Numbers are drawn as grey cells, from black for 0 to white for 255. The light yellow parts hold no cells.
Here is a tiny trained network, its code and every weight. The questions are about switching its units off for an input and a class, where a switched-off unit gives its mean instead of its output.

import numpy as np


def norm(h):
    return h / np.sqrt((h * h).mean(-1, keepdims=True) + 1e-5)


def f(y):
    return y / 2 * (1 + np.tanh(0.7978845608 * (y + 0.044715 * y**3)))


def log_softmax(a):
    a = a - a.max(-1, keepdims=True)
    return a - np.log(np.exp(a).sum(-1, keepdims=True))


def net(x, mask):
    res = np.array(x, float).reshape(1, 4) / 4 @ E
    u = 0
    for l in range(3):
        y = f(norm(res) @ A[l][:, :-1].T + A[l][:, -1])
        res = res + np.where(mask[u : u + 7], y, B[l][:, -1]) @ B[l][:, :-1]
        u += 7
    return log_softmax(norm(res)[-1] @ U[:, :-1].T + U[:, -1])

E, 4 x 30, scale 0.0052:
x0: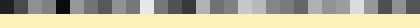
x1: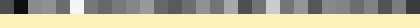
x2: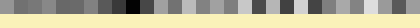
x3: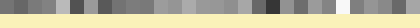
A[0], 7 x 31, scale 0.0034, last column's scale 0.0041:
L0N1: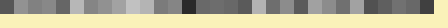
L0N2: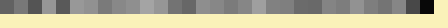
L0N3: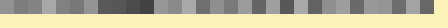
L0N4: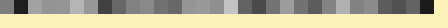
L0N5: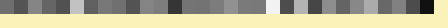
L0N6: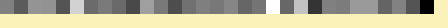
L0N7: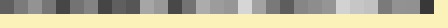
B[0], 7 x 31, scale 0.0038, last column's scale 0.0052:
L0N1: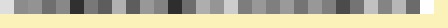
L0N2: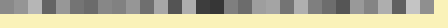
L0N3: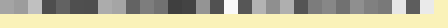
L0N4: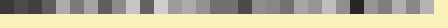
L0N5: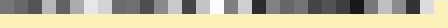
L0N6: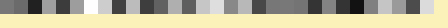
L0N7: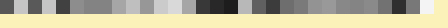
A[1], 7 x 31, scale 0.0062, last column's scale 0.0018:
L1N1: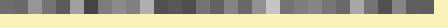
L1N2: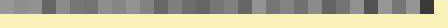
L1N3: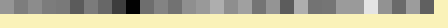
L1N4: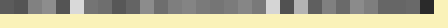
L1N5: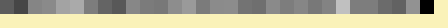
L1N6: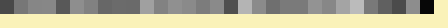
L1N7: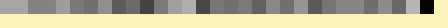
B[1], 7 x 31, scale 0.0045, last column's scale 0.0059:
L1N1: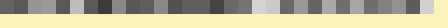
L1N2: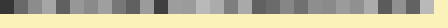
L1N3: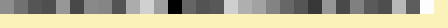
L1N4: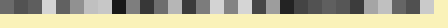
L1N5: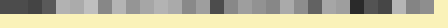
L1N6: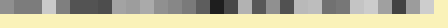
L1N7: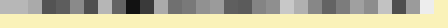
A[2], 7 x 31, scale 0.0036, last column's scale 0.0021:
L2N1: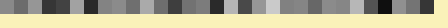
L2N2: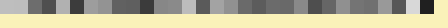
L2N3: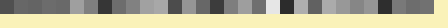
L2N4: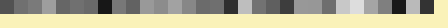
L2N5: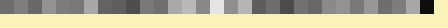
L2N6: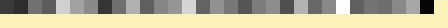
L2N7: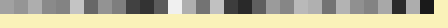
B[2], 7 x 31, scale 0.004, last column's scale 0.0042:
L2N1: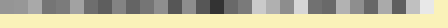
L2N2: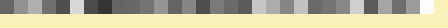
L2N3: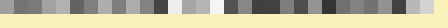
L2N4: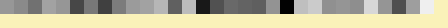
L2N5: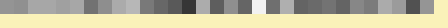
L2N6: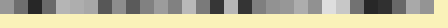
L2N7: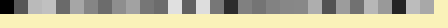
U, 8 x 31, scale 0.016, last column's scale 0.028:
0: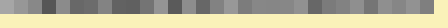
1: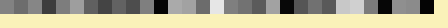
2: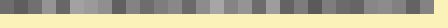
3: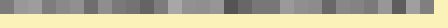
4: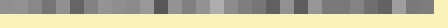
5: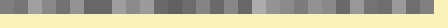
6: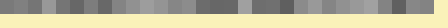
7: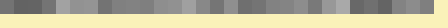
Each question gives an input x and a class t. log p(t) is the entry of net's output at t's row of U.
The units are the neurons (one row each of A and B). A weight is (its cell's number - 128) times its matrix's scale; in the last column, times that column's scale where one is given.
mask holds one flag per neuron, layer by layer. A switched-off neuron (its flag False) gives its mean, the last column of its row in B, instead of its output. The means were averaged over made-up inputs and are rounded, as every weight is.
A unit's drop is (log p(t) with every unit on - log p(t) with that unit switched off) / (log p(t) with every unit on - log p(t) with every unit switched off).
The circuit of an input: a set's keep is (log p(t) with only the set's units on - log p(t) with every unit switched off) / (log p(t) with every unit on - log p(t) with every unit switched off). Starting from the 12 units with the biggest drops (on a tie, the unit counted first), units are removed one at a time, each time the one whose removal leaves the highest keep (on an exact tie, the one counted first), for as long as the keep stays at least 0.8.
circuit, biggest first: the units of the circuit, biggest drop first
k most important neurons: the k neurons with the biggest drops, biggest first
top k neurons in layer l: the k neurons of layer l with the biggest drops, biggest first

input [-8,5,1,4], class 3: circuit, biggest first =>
(L1N7)
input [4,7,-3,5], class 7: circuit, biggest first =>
(L0N4 L1N5)
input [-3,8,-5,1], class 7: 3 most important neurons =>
(L0N4 L0N3 L2N6)
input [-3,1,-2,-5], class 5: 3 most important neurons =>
(L0N5 L0N6 L1N4)
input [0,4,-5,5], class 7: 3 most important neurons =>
(L0N4 L0N3 L2N6)
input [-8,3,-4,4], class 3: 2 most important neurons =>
(L1N7 L2N7)
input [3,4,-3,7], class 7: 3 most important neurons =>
(L0N4 L1N5 L2N6)
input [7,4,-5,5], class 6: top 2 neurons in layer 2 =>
(L2N4 L2N3)
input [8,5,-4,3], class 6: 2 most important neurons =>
(L0N3 L0N7)
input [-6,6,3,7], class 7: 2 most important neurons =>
(L0N4 L1N5)
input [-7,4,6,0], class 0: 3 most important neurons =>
(L0N3 L1N3 L1N7)
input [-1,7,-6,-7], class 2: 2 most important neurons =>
(L1N4 L0N3)
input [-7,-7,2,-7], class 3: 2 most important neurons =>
(L2N7 L0N1)
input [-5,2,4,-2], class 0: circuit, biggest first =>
(L0N3)
